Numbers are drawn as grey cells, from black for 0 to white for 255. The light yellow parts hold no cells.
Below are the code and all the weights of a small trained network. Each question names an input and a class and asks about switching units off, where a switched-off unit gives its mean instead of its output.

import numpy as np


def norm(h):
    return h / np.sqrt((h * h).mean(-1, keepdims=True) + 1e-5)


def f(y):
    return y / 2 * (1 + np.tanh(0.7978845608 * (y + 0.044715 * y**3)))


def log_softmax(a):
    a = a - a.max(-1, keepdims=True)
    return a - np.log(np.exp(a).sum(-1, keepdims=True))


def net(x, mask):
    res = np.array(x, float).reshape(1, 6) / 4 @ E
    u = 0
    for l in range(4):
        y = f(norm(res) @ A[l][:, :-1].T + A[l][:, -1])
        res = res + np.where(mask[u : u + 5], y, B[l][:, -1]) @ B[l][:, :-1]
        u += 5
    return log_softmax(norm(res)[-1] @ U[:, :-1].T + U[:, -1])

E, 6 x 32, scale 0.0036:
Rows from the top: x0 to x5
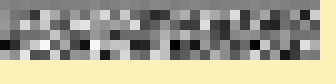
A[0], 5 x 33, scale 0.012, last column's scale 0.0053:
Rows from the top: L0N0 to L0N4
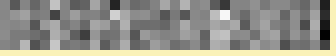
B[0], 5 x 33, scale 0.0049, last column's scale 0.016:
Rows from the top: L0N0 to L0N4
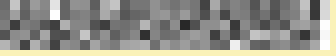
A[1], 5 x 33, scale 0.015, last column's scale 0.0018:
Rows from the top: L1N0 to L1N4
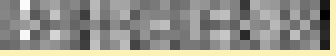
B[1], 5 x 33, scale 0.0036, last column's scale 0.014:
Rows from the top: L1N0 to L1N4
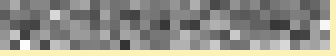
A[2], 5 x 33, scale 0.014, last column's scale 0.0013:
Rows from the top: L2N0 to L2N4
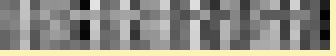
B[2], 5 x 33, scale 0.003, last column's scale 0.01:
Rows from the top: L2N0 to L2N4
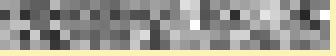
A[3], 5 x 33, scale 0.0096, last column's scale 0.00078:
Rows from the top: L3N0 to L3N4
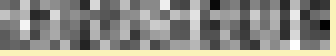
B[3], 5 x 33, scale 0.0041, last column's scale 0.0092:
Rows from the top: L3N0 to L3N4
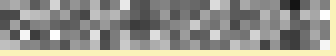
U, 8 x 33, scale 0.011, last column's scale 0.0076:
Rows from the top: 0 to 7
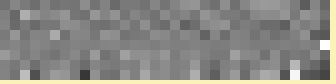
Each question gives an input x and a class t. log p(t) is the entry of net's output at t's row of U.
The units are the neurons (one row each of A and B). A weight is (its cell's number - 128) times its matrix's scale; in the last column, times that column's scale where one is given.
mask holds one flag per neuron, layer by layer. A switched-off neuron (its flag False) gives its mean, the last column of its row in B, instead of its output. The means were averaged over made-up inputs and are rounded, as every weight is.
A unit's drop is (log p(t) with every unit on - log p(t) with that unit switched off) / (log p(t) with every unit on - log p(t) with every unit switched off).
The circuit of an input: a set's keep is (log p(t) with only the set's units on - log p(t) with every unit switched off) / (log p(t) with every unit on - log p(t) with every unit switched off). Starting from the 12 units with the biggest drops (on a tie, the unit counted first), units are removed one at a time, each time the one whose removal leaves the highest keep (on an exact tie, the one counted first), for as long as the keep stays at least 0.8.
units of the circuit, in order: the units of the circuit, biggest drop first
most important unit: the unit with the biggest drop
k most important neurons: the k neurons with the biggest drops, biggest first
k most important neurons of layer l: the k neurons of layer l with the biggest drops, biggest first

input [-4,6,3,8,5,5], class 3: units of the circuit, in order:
(L0N0)
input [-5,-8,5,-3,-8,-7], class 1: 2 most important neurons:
(L3N1, L0N4)
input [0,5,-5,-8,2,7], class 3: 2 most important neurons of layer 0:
(L0N1, L0N3)
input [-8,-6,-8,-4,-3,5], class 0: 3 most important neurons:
(L0N3, L0N2, L0N0)
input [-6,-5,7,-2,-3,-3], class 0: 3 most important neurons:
(L2N1, L0N2, L0N4)
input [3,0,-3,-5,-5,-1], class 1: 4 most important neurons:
(L3N1, L0N0, L0N4, L2N1)
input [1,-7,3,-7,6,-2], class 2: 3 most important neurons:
(L1N2, L0N0, L3N1)
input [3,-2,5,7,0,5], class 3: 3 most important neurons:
(L0N0, L0N3, L0N2)
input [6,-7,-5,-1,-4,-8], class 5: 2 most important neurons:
(L3N4, L0N2)
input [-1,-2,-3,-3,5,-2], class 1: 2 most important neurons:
(L1N4, L0N4)
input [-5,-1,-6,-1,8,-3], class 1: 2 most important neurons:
(L1N4, L2N1)
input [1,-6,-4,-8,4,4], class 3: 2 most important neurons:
(L0N1, L0N2)
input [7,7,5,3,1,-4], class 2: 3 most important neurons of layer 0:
(L0N2, L0N3, L0N4)
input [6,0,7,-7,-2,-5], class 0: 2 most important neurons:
(L2N1, L0N0)
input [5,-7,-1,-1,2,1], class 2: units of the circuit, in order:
(L1N2)
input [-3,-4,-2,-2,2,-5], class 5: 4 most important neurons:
(L3N4, L0N2, L0N0, L0N1)
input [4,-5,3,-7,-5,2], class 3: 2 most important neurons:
(L0N1, L0N2)
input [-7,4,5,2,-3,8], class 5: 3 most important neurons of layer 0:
(L0N4, L0N3, L0N1)
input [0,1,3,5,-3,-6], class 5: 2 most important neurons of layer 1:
(L1N2, L1N4)
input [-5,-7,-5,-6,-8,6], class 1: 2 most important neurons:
(L3N1, L0N2)
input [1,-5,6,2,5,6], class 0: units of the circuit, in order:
(L2N1)
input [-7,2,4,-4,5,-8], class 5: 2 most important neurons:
(L3N4, L0N3)
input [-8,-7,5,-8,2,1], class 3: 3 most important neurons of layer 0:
(L0N1, L0N2, L0N3)
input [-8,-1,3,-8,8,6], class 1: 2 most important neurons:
(L1N4, L0N0)
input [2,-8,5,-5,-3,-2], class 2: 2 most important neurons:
(L1N2, L0N3)
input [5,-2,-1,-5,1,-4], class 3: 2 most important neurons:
(L0N1, L0N4)
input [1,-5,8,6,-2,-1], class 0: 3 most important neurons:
(L2N1, L0N2, L0N1)
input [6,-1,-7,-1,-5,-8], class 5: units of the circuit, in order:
(L3N4)
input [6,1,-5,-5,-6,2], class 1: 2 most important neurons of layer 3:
(L3N1, L3N4)
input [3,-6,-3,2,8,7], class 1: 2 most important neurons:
(L1N4, L0N2)
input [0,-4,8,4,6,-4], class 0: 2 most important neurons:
(L2N1, L0N4)
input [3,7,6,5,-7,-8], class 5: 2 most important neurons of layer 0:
(L0N3, L0N1)
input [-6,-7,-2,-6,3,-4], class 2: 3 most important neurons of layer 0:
(L0N0, L0N4, L0N3)
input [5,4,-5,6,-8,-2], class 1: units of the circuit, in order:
(L3N1)
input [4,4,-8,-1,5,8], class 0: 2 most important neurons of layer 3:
(L3N4, L3N1)
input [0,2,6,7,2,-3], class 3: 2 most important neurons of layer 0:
(L0N0, L0N3)
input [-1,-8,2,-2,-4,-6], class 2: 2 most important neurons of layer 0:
(L0N4, L0N3)
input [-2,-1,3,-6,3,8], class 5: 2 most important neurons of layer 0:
(L0N4, L0N0)
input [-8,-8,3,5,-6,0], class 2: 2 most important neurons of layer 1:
(L1N2, L1N4)
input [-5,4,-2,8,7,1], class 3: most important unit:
L0N0
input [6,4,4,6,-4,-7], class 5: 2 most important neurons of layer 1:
(L1N2, L1N4)
